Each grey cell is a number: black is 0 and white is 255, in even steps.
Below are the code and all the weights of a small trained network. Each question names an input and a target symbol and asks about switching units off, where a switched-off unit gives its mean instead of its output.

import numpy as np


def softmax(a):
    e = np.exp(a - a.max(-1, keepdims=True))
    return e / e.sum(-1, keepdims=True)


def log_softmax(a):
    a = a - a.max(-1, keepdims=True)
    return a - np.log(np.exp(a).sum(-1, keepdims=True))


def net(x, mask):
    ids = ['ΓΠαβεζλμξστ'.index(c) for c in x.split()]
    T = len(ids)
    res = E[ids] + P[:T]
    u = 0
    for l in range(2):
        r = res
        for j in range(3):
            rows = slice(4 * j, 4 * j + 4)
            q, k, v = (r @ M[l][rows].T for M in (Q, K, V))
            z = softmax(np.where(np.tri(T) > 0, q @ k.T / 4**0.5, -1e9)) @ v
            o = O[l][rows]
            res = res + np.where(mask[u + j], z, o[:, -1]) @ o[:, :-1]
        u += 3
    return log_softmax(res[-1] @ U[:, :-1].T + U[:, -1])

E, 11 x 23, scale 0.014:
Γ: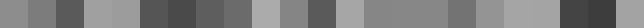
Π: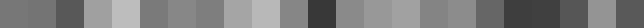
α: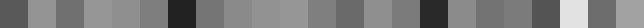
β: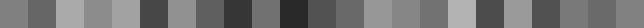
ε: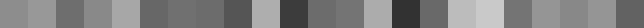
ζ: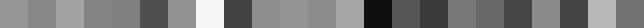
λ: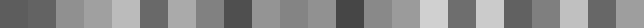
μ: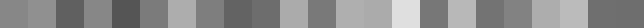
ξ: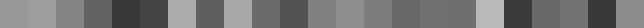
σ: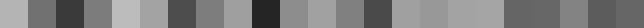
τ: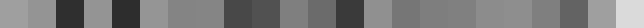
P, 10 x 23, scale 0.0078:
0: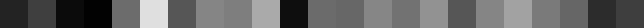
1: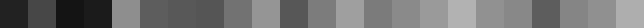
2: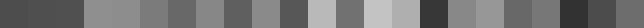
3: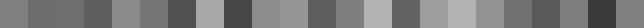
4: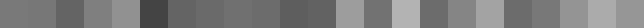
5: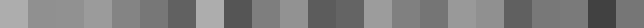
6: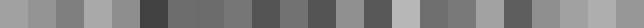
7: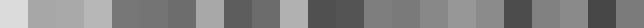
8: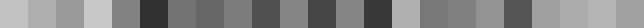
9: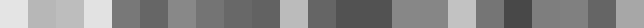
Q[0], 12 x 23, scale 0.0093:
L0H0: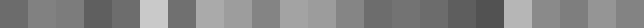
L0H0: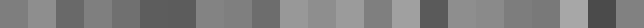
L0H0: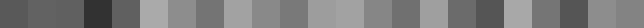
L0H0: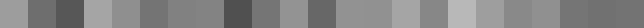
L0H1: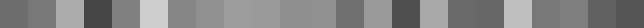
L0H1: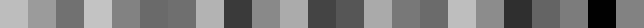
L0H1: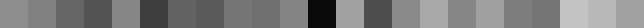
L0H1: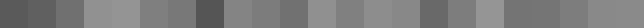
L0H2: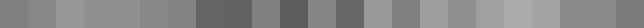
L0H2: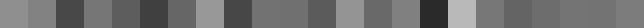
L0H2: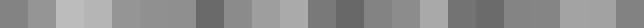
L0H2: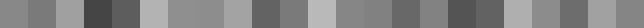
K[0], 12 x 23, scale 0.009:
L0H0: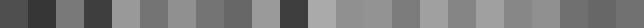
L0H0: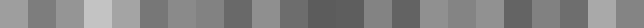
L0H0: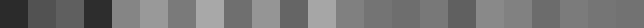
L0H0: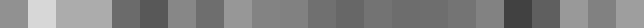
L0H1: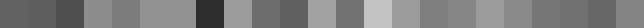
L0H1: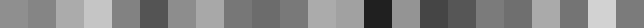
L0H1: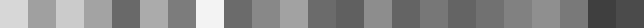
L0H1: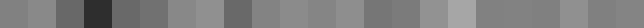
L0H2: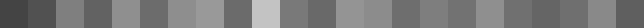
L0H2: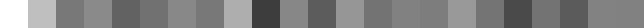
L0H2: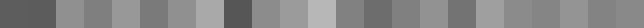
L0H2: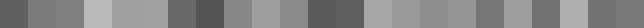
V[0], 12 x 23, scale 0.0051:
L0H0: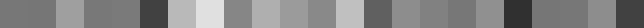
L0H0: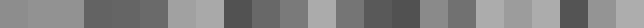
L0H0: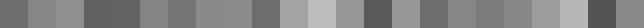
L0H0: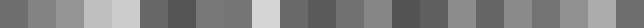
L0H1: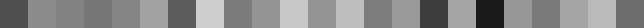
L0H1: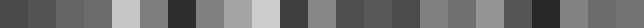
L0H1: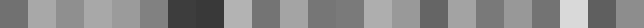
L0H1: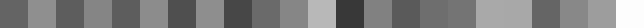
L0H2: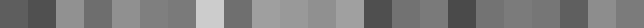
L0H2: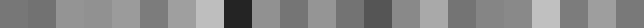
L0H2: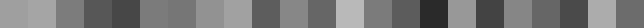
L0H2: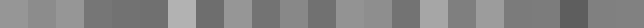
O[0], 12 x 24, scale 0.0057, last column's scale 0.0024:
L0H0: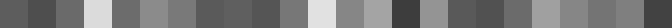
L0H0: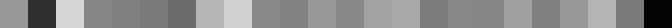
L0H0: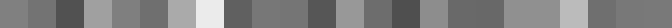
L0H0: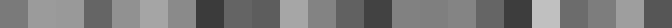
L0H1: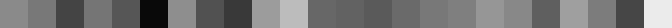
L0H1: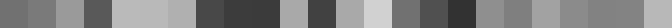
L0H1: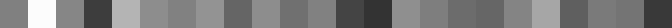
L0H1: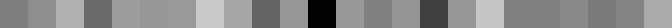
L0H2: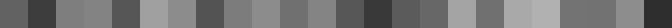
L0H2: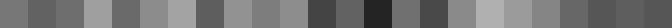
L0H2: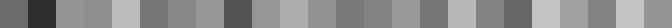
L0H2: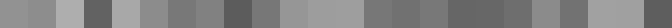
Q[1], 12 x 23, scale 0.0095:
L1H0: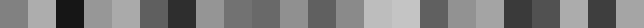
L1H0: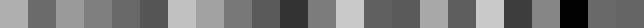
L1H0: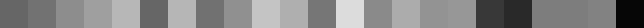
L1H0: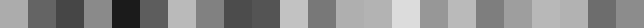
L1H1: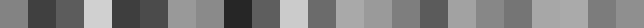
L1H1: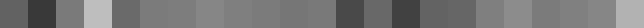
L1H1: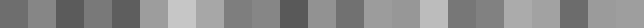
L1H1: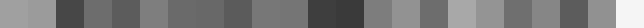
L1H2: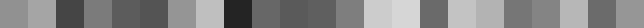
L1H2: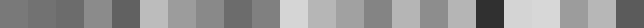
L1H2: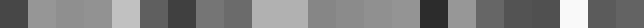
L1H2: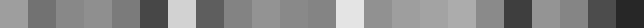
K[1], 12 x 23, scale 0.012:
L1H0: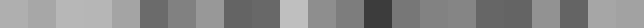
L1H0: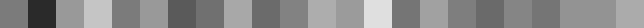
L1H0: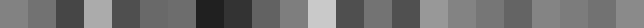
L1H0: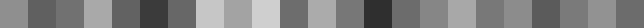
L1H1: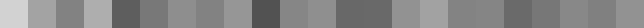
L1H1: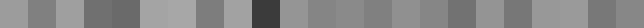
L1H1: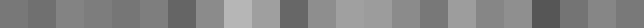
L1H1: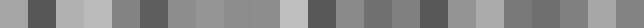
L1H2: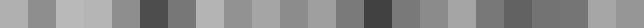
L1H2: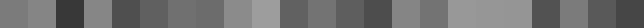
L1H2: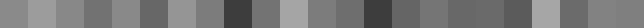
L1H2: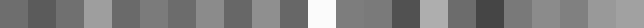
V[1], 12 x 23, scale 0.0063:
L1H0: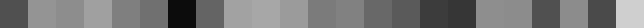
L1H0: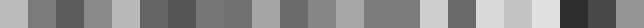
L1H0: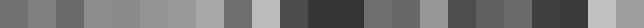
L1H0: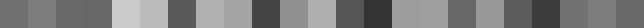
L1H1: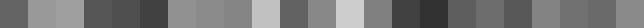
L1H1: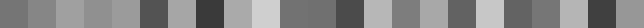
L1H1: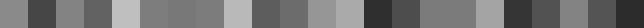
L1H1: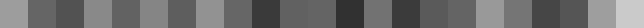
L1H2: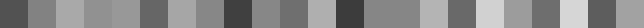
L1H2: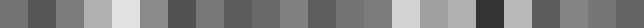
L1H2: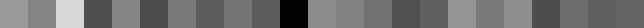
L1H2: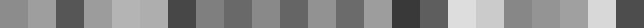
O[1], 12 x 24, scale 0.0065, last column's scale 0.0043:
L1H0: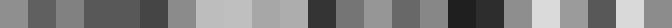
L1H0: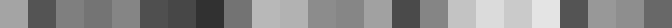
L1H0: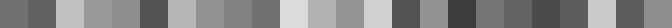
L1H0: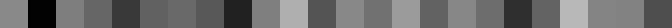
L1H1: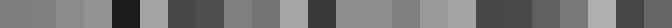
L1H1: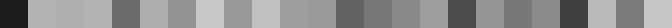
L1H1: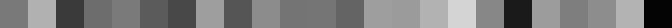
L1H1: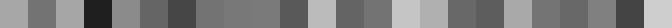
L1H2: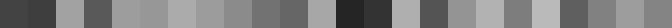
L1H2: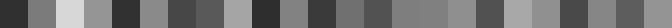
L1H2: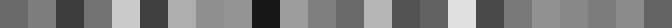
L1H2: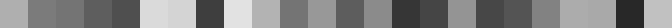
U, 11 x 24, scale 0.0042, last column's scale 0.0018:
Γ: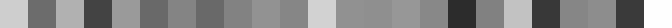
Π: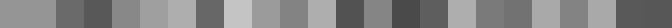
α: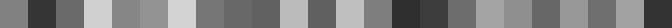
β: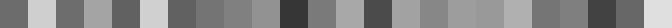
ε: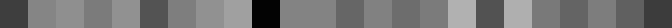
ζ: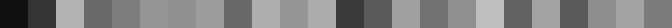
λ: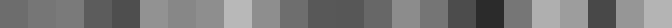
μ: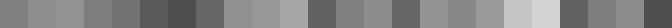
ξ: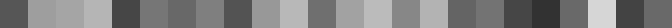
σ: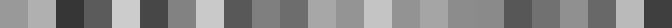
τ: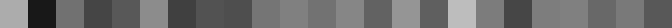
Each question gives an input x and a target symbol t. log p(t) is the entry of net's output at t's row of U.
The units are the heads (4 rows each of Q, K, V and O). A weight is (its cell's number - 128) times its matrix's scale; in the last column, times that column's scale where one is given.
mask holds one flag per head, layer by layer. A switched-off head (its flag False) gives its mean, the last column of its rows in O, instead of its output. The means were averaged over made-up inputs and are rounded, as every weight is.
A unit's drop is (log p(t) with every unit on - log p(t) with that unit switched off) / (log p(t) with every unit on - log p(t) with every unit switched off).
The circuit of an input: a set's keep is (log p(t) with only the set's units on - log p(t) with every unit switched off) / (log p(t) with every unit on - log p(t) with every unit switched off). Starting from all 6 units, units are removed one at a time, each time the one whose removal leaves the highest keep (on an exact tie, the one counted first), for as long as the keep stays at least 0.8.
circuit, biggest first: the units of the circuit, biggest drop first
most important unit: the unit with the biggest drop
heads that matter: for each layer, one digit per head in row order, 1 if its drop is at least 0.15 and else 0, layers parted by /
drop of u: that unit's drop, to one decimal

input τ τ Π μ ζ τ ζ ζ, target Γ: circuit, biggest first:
(L1H1, L0H1)
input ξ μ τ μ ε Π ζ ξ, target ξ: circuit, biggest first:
(L1H1, L0H1)
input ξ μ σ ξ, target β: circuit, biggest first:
(L0H1, L1H0)
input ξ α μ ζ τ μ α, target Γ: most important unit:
L1H1
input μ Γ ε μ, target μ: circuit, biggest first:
(L1H0, L0H1)
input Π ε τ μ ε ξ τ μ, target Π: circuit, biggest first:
(L0H1, L1H2)
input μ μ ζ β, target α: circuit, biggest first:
(L0H1, L0H0, L1H1)
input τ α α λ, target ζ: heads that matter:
000 / 001
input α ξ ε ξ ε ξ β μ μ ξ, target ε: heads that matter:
010 / 001
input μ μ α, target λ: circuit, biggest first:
(L1H0, L0H0)
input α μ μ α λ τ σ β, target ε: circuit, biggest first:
(L1H2, L0H2)
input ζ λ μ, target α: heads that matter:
000 / 010
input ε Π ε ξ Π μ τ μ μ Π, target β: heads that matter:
111 / 100
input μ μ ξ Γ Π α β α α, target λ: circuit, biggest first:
(L1H0, L0H1)
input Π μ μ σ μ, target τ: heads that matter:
000 / 100
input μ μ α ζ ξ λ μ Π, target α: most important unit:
L0H2
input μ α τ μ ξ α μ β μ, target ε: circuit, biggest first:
(L1H2, L0H1)
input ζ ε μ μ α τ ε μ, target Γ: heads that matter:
000 / 010
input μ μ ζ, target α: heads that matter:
010 / 010
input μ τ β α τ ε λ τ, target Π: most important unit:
L1H2
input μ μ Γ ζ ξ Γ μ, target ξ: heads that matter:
110 / 010
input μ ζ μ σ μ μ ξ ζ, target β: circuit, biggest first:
(L1H0, L0H0)
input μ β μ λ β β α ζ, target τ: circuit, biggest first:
(L1H1, L0H2)
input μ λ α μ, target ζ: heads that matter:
010 / 011
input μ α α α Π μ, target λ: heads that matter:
010 / 100
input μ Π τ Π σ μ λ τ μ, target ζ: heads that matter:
010 / 001
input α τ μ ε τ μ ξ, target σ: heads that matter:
001 / 001
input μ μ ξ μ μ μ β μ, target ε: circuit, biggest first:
(L1H2)
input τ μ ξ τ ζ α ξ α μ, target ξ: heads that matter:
010 / 010
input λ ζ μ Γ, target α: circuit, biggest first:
(L1H1, L0H1)
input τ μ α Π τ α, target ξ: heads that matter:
110 / 101
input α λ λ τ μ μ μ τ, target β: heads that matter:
010 / 100
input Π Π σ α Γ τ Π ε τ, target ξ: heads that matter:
010 / 101
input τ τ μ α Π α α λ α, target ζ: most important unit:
L1H2
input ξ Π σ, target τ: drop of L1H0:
0.9
